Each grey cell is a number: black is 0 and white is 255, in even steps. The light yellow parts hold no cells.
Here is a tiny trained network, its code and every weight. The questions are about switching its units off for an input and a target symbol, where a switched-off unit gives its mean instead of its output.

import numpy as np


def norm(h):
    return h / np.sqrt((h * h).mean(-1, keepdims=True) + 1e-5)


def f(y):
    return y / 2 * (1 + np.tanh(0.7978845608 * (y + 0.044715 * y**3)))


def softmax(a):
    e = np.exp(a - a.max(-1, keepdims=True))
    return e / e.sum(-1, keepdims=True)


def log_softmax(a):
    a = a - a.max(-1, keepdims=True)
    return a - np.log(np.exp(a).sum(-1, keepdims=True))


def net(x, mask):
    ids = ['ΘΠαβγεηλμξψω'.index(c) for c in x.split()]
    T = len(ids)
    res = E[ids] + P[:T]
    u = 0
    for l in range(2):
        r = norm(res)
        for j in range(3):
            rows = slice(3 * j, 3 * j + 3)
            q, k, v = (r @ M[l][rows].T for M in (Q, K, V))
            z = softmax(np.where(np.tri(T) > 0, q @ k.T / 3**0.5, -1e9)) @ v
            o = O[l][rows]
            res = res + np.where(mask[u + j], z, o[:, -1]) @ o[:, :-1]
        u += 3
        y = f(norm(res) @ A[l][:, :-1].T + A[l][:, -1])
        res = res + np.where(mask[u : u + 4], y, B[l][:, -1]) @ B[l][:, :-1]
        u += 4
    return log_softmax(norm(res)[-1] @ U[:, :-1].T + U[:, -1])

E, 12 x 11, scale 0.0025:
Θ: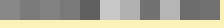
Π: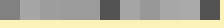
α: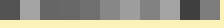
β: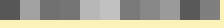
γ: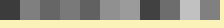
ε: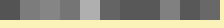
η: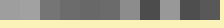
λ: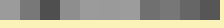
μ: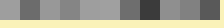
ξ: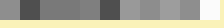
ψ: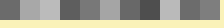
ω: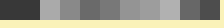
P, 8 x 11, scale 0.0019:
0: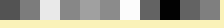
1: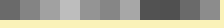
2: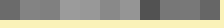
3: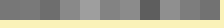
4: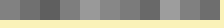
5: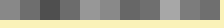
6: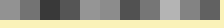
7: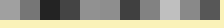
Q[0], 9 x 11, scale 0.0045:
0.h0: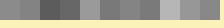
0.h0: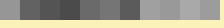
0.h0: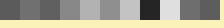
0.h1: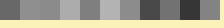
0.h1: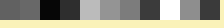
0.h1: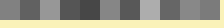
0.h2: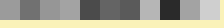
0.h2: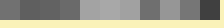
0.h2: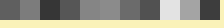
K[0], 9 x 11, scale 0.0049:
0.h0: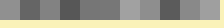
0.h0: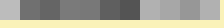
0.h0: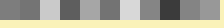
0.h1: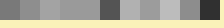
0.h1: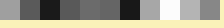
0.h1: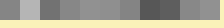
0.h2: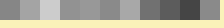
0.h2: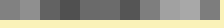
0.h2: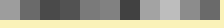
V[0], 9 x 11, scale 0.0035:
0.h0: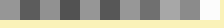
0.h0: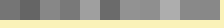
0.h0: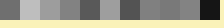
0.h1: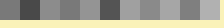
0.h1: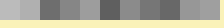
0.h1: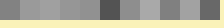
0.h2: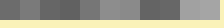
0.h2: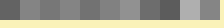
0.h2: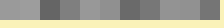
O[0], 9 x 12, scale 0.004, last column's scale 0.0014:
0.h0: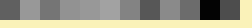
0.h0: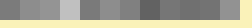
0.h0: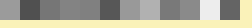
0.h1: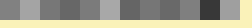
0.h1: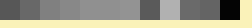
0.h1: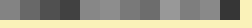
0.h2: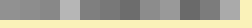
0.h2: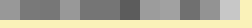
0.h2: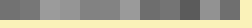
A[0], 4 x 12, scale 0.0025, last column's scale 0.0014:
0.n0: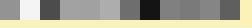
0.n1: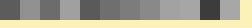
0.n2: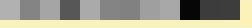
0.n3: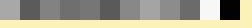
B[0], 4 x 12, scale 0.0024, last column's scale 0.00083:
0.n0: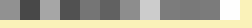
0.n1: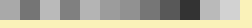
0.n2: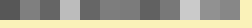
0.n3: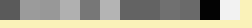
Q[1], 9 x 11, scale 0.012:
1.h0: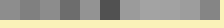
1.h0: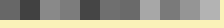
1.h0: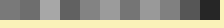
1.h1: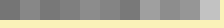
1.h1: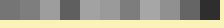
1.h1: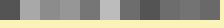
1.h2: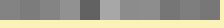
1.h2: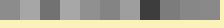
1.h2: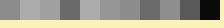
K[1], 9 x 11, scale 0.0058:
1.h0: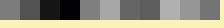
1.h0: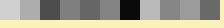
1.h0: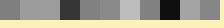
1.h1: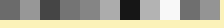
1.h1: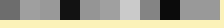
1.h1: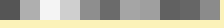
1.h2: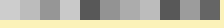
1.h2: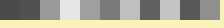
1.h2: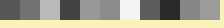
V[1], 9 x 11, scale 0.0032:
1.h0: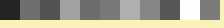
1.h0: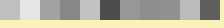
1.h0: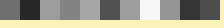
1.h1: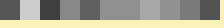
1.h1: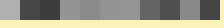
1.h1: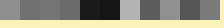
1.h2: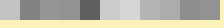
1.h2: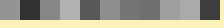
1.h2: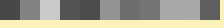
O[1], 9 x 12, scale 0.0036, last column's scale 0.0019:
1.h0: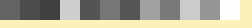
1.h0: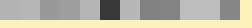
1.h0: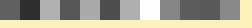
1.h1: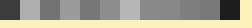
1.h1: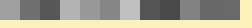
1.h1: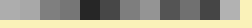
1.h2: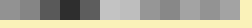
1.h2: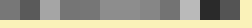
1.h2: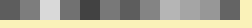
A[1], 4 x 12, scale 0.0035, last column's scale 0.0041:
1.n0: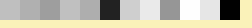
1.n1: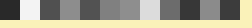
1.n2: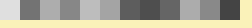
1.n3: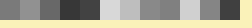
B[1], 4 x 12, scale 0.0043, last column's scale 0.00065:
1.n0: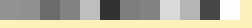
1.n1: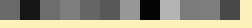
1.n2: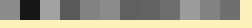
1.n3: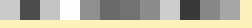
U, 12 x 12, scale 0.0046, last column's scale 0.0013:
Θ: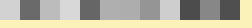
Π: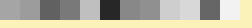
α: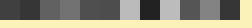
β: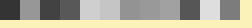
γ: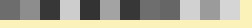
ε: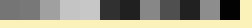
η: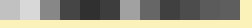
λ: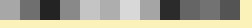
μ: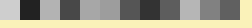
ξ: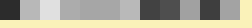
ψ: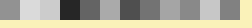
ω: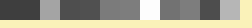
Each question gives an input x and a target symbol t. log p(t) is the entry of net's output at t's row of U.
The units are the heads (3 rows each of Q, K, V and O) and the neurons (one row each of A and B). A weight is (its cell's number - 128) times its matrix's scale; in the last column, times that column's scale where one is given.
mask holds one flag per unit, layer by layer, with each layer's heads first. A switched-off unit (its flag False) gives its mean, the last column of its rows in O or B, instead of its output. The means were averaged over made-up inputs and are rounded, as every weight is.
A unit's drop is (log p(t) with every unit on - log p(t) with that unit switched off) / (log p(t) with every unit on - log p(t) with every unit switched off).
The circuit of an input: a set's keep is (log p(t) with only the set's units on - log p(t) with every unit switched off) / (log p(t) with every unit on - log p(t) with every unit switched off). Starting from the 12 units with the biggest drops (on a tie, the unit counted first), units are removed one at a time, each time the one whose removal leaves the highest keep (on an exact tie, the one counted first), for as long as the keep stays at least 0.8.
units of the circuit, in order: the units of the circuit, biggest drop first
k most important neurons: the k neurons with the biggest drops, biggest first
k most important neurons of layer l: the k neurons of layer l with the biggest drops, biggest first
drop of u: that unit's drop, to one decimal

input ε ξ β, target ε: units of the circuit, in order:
[1.h2]
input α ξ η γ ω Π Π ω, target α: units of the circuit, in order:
[1.n1 1.h1 1.h2 0.h2]
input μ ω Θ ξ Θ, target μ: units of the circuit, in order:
[1.h1 1.n2]
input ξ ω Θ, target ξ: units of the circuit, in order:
[0.h0 1.h1]
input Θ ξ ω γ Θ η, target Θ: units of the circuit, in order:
[1.h2 1.n3]
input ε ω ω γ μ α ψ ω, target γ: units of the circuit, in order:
[0.h1 1.h0]
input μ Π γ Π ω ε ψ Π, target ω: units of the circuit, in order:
[1.h0 0.h1 0.h2 0.h0]
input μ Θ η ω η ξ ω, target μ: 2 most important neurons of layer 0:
[0.n0 0.n1]
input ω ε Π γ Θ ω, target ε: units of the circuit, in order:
[0.h1 0.h2 1.h2 0.n3]
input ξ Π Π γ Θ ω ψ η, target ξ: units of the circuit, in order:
[0.h0 1.h1 1.h2 0.h2]
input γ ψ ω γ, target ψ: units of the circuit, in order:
[0.h2 1.h0 1.h1]
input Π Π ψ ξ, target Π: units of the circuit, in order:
[0.h0 1.h0 1.n0]
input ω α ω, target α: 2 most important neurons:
[1.n1 0.n1]
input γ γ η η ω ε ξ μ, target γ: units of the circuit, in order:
[1.h0]
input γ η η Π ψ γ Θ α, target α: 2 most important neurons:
[1.n1 0.n3]
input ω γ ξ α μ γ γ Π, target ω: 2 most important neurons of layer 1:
[1.n0 1.n3]
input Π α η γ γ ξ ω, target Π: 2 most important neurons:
[1.n0 0.n0]
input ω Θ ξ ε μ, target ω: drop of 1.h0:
0.6
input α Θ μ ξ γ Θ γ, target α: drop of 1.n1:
1.1
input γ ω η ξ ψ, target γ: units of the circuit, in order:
[1.h0]
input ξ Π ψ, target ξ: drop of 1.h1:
0.3
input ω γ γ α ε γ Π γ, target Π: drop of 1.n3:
0.0
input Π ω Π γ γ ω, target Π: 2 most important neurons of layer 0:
[0.n3 0.n2]
